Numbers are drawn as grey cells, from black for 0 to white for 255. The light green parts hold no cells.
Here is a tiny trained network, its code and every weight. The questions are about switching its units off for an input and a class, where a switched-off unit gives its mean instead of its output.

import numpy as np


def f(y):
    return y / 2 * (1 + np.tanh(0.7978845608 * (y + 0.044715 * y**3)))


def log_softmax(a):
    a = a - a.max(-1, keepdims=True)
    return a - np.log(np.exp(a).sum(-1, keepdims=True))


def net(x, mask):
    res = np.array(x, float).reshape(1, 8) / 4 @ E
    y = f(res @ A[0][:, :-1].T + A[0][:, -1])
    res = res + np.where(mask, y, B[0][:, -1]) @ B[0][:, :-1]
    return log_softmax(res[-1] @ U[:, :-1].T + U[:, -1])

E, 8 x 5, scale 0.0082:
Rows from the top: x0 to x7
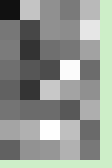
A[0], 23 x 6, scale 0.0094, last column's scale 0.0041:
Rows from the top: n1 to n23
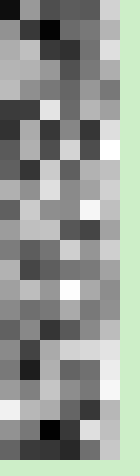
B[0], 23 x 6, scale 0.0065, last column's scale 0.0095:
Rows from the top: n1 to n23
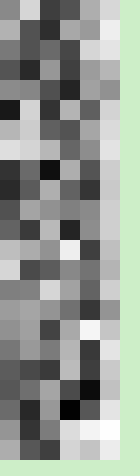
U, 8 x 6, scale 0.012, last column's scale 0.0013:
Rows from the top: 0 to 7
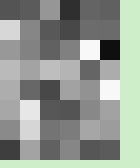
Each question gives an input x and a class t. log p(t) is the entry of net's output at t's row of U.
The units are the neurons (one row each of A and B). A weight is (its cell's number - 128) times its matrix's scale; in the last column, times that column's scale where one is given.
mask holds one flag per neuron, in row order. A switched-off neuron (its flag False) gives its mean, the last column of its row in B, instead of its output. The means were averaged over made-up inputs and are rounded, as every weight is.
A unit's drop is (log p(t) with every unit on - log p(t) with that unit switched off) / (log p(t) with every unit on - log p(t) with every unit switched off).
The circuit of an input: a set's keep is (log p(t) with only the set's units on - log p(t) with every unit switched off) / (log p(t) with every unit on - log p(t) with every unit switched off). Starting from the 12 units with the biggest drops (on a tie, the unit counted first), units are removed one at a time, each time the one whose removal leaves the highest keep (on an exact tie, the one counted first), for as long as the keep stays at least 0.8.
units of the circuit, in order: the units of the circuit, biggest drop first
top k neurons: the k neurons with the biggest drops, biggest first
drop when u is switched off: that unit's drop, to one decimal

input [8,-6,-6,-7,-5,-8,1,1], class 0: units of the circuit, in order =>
[n12]
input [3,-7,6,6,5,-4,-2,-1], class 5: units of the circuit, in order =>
[n22 n7 n8]
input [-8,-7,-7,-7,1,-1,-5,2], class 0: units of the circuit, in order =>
[n21 n12]
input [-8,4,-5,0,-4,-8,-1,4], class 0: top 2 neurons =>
[n21 n23]
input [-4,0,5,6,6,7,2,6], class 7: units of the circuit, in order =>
[n6 n22 n18]
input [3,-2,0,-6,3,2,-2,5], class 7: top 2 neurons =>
[n8 n6]
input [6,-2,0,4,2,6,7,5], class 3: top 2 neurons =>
[n15 n8]
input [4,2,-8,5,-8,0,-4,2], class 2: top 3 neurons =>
[n22 n3 n17]
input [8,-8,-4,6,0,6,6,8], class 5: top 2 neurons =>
[n7 n1]
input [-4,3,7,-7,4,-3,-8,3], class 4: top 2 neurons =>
[n19 n9]
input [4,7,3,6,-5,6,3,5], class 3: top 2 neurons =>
[n13 n15]
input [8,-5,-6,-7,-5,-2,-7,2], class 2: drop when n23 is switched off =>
0.0
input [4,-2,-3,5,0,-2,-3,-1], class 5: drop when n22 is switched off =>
0.1
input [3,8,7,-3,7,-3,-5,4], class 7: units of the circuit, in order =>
[n6]
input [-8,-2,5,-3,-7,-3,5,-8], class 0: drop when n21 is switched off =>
0.1
